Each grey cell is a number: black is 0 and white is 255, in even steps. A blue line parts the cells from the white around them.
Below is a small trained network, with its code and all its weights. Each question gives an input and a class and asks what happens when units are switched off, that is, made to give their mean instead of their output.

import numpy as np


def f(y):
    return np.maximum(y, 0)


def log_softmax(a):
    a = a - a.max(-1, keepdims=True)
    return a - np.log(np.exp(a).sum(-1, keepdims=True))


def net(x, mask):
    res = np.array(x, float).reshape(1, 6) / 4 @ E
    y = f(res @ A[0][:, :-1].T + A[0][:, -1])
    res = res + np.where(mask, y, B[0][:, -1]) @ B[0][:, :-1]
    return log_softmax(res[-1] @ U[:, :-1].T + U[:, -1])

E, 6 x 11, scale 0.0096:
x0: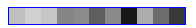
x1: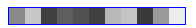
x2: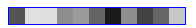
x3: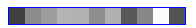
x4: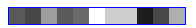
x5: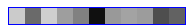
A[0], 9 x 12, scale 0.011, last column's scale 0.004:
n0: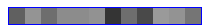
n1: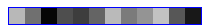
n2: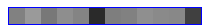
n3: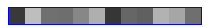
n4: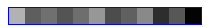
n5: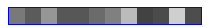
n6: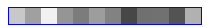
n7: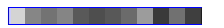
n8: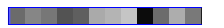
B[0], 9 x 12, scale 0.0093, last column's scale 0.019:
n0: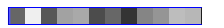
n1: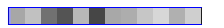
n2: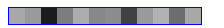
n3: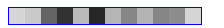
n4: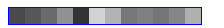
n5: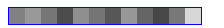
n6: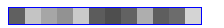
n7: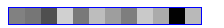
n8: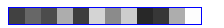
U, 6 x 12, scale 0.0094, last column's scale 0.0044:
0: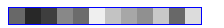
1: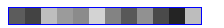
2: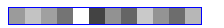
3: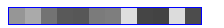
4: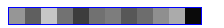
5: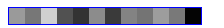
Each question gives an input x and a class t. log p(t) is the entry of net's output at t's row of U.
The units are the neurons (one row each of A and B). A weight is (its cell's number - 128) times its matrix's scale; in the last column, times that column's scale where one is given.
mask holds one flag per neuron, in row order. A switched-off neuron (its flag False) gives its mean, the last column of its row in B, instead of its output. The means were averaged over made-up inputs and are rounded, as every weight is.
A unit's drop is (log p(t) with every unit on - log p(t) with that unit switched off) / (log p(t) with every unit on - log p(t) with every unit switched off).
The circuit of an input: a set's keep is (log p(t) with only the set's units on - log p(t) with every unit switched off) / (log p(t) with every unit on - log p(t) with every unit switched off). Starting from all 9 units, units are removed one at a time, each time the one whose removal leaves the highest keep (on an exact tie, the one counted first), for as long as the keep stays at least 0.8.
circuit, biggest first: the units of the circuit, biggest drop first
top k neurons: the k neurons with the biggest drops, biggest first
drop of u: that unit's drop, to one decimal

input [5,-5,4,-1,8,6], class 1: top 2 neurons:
(n3; n1)
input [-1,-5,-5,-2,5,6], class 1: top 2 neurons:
(n1; n8)
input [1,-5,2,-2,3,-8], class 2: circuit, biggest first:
(n3)
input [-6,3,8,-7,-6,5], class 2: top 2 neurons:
(n7; n8)
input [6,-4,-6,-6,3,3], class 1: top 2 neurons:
(n6; n4)
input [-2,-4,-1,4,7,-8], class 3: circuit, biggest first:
(n3; n7)
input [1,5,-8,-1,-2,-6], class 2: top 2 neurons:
(n1; n8)
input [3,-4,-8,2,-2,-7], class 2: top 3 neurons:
(n8; n1; n7)
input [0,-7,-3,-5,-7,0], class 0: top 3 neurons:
(n4; n7; n5)
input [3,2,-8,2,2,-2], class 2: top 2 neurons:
(n1; n8)
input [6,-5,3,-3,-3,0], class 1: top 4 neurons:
(n3; n1; n4; n7)
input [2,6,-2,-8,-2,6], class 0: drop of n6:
0.1
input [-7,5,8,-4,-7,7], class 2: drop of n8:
0.1
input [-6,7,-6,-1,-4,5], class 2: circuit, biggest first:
(n1)
